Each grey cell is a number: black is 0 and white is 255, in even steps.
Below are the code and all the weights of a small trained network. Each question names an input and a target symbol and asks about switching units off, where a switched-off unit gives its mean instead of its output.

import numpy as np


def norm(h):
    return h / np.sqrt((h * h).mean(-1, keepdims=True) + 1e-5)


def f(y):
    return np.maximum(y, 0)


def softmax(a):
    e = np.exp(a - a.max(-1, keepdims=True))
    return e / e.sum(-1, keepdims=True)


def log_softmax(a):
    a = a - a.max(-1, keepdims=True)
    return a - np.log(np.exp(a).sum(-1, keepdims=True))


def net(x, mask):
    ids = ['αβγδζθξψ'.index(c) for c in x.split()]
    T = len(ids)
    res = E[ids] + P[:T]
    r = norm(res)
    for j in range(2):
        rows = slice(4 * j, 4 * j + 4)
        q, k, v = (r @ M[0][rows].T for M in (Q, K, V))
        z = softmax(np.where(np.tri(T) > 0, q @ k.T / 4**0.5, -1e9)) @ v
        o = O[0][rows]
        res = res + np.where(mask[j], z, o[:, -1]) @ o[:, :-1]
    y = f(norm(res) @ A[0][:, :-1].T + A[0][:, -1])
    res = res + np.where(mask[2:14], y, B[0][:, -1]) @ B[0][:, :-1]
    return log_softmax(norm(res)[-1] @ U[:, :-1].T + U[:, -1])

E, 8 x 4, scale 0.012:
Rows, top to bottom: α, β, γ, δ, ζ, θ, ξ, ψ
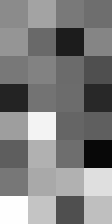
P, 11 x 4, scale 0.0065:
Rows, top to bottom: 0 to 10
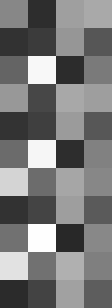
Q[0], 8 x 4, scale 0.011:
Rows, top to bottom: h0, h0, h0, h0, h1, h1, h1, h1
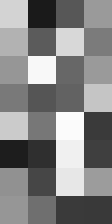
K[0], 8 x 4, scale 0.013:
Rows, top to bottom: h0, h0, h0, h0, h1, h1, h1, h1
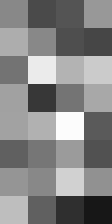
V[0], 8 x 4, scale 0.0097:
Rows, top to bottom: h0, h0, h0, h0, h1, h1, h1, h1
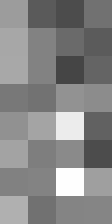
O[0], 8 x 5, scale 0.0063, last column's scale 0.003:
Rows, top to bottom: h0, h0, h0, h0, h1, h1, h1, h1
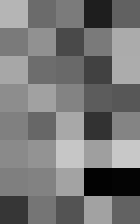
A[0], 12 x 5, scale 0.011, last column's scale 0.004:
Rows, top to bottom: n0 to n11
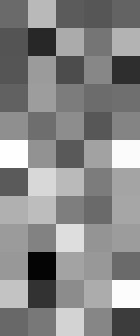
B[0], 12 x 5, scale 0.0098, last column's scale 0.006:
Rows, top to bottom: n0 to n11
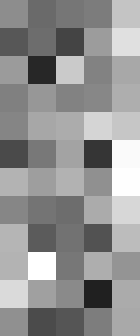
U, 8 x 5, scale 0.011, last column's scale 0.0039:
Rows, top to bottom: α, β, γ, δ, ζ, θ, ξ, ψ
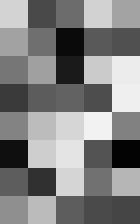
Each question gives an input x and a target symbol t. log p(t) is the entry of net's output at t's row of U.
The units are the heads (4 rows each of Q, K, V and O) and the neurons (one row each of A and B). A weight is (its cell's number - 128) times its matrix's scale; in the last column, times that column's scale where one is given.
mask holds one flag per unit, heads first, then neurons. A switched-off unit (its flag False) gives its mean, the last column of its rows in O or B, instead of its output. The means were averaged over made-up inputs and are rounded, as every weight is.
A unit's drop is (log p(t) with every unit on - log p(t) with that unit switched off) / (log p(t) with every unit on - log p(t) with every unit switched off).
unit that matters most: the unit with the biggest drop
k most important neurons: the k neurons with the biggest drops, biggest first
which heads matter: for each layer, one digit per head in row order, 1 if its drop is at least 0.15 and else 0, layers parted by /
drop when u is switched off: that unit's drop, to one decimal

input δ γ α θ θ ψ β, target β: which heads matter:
01
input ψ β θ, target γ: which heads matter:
01
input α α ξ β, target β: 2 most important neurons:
(n5 n10)
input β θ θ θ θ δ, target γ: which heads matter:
01
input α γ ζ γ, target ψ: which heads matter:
00
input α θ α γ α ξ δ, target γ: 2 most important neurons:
(n1 n5)
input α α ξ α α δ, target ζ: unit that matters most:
h0
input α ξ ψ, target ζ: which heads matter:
10
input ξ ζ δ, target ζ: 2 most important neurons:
(n5 n2)
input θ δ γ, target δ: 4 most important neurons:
(n5 n6 n2 n4)
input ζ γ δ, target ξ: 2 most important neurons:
(n2 n1)
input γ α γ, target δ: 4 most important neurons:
(n5 n6 n4 n2)
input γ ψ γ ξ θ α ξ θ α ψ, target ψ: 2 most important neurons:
(n5 n10)
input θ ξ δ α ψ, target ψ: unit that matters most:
n10
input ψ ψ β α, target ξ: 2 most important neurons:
(n4 n10)
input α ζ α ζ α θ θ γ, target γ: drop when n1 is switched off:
0.2
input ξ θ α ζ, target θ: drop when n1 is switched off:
-0.1
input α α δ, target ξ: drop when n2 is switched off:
1.5
